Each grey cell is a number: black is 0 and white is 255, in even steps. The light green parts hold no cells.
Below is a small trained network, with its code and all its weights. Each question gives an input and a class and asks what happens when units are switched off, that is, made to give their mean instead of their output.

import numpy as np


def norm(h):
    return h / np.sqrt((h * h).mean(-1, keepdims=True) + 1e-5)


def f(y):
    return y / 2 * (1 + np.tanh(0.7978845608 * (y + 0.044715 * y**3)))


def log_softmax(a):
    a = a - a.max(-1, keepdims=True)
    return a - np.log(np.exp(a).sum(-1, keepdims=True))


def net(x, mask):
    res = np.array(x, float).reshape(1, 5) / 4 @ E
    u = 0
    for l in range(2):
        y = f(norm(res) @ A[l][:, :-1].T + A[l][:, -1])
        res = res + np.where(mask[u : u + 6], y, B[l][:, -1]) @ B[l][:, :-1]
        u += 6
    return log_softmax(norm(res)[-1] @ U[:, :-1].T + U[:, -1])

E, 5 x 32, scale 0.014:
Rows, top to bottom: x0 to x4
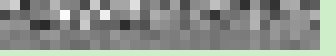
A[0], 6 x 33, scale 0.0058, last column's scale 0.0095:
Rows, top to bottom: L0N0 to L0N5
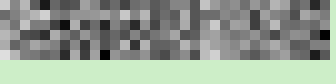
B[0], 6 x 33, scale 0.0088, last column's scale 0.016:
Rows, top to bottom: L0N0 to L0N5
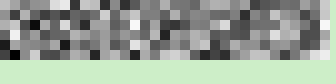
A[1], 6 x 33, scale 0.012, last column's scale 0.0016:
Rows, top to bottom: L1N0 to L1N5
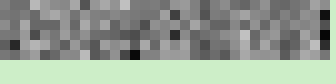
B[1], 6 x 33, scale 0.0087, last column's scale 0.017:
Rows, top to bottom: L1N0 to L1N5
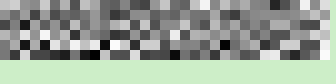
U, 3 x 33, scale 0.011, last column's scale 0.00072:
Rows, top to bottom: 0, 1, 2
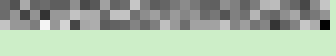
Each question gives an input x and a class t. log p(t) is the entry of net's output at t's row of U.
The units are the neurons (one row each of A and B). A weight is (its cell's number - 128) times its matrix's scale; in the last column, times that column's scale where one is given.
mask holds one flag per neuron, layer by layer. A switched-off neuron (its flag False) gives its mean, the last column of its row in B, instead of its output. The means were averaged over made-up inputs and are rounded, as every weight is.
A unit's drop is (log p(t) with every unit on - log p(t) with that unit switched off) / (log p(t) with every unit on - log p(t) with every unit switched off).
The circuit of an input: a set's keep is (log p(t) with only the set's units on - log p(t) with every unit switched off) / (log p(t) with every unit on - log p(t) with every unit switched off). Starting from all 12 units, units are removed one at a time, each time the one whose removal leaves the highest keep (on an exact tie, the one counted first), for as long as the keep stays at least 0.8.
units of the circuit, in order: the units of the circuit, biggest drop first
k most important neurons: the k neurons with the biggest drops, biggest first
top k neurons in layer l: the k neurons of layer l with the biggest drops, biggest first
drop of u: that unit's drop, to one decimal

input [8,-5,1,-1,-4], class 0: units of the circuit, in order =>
[L1N5; L0N5]
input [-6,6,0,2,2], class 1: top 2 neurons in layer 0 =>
[L0N0; L0N2]
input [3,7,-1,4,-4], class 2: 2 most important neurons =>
[L0N5; L1N4]
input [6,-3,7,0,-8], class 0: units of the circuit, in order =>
[L0N5; L1N5]
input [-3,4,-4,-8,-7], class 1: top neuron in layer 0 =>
[L0N2]
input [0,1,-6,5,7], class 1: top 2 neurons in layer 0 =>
[L0N2; L0N3]
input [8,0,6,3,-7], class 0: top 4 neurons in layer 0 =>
[L0N5; L0N2; L0N4; L0N1]
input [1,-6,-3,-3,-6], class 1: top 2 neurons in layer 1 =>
[L1N5; L1N4]
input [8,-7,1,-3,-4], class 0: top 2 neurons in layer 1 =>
[L1N5; L1N2]
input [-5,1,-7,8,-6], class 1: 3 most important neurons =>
[L0N2; L1N5; L1N4]
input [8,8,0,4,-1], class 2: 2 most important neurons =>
[L1N4; L0N1]
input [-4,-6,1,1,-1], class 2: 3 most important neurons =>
[L0N2; L0N0; L1N5]
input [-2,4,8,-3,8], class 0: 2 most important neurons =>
[L0N2; L1N5]
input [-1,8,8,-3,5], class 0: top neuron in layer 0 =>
[L0N2]
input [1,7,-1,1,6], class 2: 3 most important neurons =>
[L0N5; L1N4; L0N1]
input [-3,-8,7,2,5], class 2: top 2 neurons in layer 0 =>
[L0N2; L0N0]
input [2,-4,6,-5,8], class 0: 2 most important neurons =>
[L0N5; L1N5]
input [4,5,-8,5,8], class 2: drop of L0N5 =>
0.4
